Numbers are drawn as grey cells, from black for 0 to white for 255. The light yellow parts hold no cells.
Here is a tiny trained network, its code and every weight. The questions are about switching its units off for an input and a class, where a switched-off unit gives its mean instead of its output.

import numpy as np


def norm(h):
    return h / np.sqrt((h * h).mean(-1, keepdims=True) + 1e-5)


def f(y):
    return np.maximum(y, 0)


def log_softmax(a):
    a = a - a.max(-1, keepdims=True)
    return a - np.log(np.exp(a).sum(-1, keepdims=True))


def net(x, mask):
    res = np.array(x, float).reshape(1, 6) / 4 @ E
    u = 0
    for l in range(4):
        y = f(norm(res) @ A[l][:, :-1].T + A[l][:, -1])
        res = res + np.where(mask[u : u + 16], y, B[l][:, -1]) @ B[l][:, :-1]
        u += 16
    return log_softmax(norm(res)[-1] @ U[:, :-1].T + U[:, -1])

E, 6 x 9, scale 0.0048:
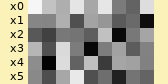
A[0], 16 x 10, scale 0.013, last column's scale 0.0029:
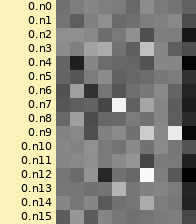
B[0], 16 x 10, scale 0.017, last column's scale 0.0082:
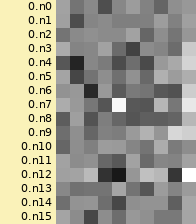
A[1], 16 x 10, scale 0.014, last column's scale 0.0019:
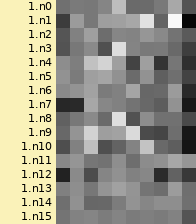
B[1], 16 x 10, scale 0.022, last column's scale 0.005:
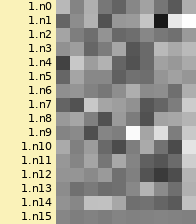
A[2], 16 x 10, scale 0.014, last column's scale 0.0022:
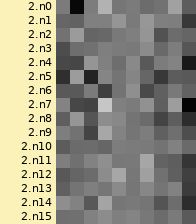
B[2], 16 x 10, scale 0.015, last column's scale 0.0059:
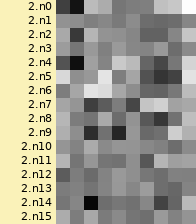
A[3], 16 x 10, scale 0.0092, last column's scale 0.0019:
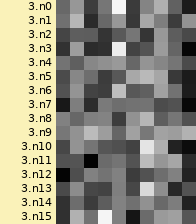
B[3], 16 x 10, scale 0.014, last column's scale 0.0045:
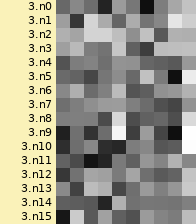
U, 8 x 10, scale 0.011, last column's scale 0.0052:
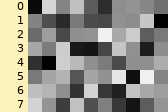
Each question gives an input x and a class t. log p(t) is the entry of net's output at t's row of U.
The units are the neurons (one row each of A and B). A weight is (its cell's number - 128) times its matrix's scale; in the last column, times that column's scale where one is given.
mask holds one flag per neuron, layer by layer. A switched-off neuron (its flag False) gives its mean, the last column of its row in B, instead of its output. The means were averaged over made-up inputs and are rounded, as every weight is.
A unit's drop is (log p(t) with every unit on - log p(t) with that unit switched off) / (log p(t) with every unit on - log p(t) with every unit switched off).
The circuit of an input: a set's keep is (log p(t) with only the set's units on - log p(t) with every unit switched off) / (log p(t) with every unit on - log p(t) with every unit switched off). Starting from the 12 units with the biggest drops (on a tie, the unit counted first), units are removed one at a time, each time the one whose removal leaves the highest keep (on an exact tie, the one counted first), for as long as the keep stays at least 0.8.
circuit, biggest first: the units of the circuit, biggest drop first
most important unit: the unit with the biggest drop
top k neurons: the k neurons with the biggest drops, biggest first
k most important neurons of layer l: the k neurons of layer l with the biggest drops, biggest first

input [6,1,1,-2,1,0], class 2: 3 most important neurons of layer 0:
[0.n9 0.n12 0.n11]
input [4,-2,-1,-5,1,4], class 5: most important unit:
0.n12
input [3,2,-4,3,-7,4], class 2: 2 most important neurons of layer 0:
[0.n12 0.n6]
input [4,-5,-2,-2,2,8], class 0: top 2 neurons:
[0.n4 0.n12]
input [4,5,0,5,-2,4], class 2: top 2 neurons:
[0.n12 1.n9]
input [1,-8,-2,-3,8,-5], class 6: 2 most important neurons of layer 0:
[0.n7 0.n13]
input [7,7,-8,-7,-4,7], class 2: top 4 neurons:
[1.n9 0.n7 0.n12 0.n3]
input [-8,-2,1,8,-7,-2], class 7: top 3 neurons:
[0.n6 0.n8 2.n5]
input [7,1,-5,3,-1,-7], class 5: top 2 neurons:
[0.n9 1.n1]
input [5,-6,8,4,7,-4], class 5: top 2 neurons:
[1.n1 0.n9]
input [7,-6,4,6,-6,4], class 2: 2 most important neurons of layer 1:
[1.n9 1.n6]
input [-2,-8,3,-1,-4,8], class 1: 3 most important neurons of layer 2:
[2.n7 2.n9 2.n14]
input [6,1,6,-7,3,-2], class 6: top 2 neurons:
[1.n3 0.n13]
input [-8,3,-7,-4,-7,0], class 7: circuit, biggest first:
[0.n6]
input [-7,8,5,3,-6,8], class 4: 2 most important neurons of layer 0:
[0.n4 0.n5]
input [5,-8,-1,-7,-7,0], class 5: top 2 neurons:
[1.n1 0.n9]
